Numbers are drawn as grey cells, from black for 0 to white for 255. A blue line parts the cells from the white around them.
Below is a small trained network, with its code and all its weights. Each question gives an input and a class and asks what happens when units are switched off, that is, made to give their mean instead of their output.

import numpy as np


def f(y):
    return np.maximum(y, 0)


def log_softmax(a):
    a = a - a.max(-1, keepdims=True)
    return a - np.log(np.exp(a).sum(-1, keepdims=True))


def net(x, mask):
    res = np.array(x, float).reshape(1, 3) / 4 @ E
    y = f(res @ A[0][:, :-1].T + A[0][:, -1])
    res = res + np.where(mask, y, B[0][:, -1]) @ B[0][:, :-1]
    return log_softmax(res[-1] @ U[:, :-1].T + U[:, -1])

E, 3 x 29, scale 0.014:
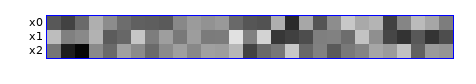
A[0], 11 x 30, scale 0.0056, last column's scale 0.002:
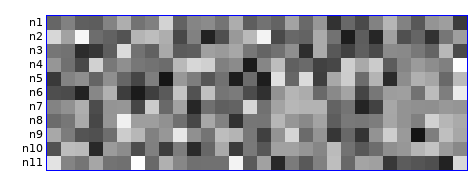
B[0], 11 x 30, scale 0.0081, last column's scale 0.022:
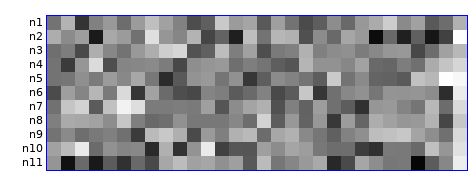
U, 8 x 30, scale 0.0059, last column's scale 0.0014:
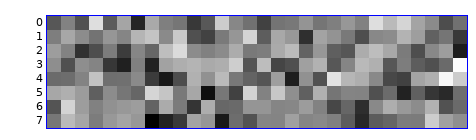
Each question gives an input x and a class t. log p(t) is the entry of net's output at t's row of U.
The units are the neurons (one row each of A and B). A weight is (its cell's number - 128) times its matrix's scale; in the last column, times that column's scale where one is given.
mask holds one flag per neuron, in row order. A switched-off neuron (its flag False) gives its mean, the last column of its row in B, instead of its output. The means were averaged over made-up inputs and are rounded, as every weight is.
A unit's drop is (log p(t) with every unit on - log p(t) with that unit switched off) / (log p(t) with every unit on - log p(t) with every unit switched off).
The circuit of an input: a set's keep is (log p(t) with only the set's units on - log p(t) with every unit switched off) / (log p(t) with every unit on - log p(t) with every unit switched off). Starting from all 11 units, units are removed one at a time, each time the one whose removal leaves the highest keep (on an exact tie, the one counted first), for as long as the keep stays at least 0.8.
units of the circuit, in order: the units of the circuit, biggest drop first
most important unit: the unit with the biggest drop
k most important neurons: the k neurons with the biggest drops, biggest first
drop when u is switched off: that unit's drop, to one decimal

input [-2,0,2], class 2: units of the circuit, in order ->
(n6; n10)
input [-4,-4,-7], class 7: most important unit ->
n10
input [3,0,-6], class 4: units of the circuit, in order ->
(n7; n5)
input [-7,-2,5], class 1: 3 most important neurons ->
(n4; n7; n6)
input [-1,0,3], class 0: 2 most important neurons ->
(n2; n11)
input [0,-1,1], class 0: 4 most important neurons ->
(n2; n10; n7; n11)
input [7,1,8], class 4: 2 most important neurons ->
(n4; n8)
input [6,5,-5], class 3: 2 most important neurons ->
(n11; n6)
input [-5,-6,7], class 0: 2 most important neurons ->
(n9; n1)
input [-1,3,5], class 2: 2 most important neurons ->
(n9; n6)
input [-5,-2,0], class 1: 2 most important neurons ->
(n6; n11)
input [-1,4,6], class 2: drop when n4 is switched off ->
-0.1
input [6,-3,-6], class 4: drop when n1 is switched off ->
-0.1
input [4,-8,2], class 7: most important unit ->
n5
